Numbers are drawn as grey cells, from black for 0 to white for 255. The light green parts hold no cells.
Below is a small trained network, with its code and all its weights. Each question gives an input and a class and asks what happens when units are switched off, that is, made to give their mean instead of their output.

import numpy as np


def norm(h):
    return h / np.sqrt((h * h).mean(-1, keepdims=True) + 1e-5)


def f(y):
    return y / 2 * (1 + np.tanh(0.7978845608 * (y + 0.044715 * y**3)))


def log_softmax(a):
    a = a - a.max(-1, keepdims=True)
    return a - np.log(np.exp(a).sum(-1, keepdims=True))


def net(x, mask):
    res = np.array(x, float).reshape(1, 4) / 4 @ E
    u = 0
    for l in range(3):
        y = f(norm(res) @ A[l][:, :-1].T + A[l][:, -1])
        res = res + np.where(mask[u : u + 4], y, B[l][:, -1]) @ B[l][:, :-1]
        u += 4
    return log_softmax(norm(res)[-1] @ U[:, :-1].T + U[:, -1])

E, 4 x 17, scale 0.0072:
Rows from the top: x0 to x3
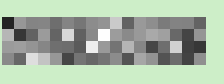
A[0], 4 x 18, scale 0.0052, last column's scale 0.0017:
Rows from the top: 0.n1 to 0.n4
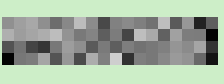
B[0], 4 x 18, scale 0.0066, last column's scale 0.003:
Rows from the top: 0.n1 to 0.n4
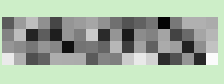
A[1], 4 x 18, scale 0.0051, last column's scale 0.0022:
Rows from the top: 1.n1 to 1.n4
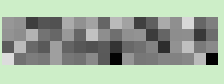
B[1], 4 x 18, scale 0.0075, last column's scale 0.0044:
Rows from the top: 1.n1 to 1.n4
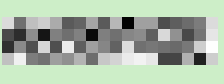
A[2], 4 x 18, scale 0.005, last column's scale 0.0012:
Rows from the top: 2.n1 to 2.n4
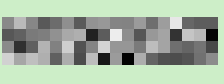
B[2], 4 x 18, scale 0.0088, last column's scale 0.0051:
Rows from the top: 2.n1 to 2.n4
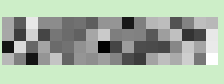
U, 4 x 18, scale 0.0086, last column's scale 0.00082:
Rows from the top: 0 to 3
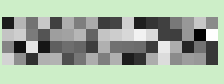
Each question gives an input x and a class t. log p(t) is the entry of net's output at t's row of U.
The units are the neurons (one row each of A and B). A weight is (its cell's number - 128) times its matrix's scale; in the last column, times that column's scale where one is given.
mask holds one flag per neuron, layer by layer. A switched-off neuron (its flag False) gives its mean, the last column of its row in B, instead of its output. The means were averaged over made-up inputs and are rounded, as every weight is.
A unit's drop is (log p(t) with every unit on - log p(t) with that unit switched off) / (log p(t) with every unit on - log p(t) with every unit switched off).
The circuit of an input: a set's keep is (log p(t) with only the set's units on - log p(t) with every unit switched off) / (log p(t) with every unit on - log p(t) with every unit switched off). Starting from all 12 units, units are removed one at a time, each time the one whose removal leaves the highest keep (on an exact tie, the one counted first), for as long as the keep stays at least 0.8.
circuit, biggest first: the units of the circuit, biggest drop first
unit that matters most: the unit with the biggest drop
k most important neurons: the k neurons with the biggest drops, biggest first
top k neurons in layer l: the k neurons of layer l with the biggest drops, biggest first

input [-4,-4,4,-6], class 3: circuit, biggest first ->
(1.n1)
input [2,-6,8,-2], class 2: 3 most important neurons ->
(1.n2, 2.n3, 2.n1)
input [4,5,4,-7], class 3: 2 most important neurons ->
(1.n1, 1.n3)
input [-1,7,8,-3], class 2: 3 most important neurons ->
(1.n2, 1.n3, 2.n1)
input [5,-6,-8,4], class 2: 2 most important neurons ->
(2.n2, 2.n3)
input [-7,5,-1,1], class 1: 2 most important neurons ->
(1.n4, 1.n3)
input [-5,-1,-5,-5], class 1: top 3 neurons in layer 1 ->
(1.n4, 1.n2, 1.n1)
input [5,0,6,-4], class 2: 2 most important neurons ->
(1.n2, 1.n4)
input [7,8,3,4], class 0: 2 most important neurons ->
(2.n3, 1.n4)
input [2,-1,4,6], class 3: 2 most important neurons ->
(0.n2, 2.n4)
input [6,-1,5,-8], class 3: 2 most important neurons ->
(1.n1, 1.n4)
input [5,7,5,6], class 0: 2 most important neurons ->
(2.n3, 1.n1)
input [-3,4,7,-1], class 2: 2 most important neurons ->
(1.n3, 1.n2)
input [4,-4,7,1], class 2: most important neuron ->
(1.n2)
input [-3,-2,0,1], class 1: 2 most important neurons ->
(1.n4, 2.n3)
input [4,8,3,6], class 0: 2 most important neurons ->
(2.n3, 1.n1)
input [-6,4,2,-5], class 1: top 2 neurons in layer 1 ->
(1.n4, 1.n3)
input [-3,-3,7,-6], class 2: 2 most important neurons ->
(1.n2, 0.n2)
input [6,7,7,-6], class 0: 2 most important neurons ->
(2.n3, 1.n4)
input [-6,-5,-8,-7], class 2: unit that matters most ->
2.n2
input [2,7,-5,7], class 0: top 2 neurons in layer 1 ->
(1.n1, 1.n2)
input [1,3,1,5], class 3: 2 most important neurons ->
(2.n4, 1.n3)
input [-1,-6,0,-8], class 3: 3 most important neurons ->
(1.n1, 2.n4, 2.n3)
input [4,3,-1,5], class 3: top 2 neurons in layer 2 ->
(2.n4, 2.n3)
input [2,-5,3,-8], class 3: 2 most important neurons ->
(1.n1, 2.n4)
